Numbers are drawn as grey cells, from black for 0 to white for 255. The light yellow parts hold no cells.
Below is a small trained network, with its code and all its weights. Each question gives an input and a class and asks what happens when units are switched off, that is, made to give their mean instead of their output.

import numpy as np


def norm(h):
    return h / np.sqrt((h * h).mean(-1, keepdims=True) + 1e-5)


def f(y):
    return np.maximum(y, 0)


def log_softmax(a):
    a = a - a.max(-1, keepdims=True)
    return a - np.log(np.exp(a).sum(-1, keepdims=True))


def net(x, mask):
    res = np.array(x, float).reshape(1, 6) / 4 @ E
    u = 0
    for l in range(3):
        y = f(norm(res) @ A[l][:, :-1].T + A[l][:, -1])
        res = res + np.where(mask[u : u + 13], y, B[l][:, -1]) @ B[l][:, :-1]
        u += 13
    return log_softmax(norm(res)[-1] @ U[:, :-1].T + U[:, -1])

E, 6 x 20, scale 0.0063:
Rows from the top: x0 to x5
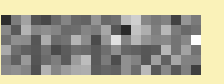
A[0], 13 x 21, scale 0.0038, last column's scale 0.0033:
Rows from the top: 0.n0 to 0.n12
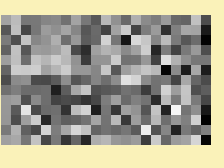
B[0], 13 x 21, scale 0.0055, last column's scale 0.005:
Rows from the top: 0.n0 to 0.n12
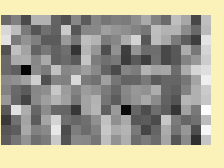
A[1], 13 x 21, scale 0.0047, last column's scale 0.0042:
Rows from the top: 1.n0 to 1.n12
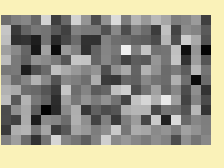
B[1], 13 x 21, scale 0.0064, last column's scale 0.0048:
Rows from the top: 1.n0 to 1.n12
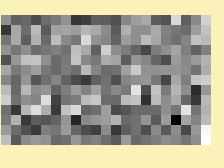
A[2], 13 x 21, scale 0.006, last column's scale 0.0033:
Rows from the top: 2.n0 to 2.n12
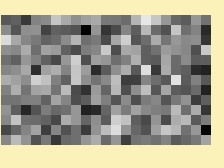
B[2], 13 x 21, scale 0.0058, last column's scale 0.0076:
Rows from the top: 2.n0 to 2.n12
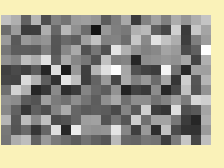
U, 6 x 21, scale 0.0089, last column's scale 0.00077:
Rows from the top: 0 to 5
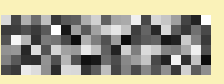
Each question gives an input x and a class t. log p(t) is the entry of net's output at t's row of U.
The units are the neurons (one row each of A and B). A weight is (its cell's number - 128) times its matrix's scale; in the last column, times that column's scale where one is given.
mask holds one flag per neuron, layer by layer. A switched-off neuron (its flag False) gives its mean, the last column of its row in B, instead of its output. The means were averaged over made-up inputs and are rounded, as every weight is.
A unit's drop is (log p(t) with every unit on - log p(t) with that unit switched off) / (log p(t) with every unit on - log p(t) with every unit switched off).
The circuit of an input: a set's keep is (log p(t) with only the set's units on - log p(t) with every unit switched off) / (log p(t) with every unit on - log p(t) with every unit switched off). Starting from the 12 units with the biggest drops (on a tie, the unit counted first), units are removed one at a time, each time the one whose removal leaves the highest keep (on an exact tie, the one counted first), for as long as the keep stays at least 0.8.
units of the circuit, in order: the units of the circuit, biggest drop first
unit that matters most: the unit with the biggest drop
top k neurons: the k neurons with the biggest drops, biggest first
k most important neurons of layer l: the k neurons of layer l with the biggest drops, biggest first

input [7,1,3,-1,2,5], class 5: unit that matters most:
1.n9
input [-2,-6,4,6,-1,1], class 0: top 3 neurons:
[0.n1 1.n7 0.n5]
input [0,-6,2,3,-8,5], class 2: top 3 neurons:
[0.n3 0.n4 0.n2]
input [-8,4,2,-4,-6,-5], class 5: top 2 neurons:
[2.n6 0.n9]
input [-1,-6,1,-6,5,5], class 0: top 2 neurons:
[0.n1 2.n10]
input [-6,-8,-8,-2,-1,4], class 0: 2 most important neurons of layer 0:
[0.n1 0.n0]
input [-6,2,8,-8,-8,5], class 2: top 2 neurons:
[0.n3 0.n4]
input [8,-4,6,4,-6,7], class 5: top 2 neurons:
[0.n6 1.n9]
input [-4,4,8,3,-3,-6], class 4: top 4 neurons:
[1.n0 1.n11 0.n11 2.n9]
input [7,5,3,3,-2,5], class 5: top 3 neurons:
[0.n6 2.n4 1.n9]
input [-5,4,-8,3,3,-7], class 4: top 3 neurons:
[1.n6 2.n1 0.n11]
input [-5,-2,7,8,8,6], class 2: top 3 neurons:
[0.n9 0.n5 1.n10]
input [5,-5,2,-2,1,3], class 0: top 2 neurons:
[0.n1 2.n2]
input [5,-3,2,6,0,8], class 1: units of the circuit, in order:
[2.n5]
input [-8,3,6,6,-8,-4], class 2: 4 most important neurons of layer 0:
[0.n4 0.n6 0.n3 0.n8]
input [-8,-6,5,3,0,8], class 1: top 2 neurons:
[0.n11 2.n5]
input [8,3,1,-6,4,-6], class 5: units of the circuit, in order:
[1.n9 0.n6]
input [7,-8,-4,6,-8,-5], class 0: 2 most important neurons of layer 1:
[1.n7 1.n10]
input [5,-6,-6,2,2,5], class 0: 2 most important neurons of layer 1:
[1.n0 1.n11]
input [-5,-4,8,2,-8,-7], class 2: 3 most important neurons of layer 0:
[0.n4 0.n3 0.n11]
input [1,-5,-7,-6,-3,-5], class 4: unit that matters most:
2.n1
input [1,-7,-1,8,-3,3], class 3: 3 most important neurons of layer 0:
[0.n8 0.n2 0.n7]
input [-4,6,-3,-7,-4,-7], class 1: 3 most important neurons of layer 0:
[0.n10 0.n12 0.n8]
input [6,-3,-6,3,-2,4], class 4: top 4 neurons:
[1.n6 2.n1 2.n8 2.n6]
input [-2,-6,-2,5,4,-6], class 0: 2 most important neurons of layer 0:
[0.n11 0.n1]
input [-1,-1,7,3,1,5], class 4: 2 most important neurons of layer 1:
[1.n0 1.n11]
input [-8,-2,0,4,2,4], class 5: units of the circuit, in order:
[2.n6]
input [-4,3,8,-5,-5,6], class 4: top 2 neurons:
[1.n0 1.n11]
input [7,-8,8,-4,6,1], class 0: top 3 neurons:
[0.n1 2.n10 1.n7]
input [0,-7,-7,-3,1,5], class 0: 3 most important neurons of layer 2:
[2.n10 2.n2 2.n9]
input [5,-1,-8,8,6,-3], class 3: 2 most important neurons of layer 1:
[1.n2 1.n1]
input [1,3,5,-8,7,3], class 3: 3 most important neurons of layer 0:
[0.n5 0.n3 0.n4]
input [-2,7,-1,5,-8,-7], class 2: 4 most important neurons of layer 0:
[0.n4 0.n3 0.n11 0.n8]
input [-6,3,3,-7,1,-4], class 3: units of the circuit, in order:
[0.n5]
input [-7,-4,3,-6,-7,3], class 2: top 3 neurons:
[0.n4 0.n3 0.n6]
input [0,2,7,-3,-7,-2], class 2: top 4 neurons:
[0.n3 0.n4 2.n7 1.n6]
